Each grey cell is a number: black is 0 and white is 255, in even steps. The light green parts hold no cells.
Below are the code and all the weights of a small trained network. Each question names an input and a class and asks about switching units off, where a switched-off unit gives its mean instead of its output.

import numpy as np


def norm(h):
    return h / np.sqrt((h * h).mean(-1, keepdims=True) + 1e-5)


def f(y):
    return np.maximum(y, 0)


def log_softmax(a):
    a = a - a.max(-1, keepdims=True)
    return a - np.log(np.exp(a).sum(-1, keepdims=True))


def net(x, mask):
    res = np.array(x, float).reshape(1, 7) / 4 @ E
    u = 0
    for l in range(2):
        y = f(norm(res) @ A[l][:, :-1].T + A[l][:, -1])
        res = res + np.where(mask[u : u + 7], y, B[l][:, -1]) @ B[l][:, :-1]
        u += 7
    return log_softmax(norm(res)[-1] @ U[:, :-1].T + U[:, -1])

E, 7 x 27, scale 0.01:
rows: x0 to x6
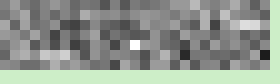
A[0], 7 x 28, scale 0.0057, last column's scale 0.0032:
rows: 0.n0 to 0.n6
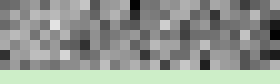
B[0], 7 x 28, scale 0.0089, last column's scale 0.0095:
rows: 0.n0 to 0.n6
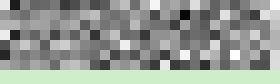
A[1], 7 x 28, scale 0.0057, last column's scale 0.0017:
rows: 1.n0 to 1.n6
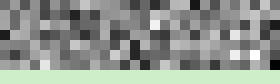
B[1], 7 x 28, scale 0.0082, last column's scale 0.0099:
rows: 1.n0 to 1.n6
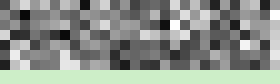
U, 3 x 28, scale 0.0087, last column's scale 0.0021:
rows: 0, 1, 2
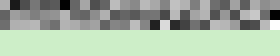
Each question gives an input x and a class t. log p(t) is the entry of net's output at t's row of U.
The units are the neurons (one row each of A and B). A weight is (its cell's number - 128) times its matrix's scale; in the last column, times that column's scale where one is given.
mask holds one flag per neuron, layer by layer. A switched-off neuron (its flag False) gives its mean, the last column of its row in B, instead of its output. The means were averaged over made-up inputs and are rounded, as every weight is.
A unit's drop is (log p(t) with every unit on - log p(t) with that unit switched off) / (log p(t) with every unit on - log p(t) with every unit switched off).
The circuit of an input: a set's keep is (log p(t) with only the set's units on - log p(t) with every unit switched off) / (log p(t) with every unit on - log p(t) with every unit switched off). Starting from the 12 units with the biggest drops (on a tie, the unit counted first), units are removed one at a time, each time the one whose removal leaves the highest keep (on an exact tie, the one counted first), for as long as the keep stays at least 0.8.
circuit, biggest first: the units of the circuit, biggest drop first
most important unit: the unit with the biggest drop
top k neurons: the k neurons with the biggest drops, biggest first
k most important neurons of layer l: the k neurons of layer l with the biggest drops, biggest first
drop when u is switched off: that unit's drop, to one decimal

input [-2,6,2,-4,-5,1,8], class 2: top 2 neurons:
[0.n1 0.n5]
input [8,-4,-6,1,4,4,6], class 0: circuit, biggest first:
[0.n5 1.n3]
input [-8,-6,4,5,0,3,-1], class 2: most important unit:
0.n0
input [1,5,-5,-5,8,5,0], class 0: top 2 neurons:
[0.n5 1.n3]
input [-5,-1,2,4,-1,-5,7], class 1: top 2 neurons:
[0.n0 1.n0]
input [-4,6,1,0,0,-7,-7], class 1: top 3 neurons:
[0.n0 1.n0 1.n3]
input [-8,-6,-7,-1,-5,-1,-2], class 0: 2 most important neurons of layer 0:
[0.n0 0.n6]
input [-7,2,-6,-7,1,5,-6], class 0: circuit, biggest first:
[1.n3 0.n5]
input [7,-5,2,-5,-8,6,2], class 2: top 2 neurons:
[0.n1 0.n2]
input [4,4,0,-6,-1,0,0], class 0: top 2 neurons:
[0.n5 1.n5]
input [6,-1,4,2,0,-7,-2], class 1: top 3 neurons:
[1.n0 0.n0 0.n5]
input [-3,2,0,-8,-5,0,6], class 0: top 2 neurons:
[0.n0 0.n5]
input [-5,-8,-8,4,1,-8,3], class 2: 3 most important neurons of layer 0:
[0.n6 0.n3 0.n5]
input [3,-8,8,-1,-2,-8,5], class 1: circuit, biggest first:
[1.n0]
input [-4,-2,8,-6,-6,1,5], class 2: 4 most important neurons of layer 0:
[0.n1 0.n5 0.n0 0.n2]
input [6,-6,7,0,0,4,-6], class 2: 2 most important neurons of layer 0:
[0.n0 0.n2]
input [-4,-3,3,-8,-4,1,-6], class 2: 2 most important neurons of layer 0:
[0.n1 0.n5]
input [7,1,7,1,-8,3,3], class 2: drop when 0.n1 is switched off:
0.2
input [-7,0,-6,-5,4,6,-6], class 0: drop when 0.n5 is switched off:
1.1
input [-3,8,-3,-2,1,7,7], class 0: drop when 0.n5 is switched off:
1.5
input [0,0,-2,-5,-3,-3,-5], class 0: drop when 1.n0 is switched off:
0.0
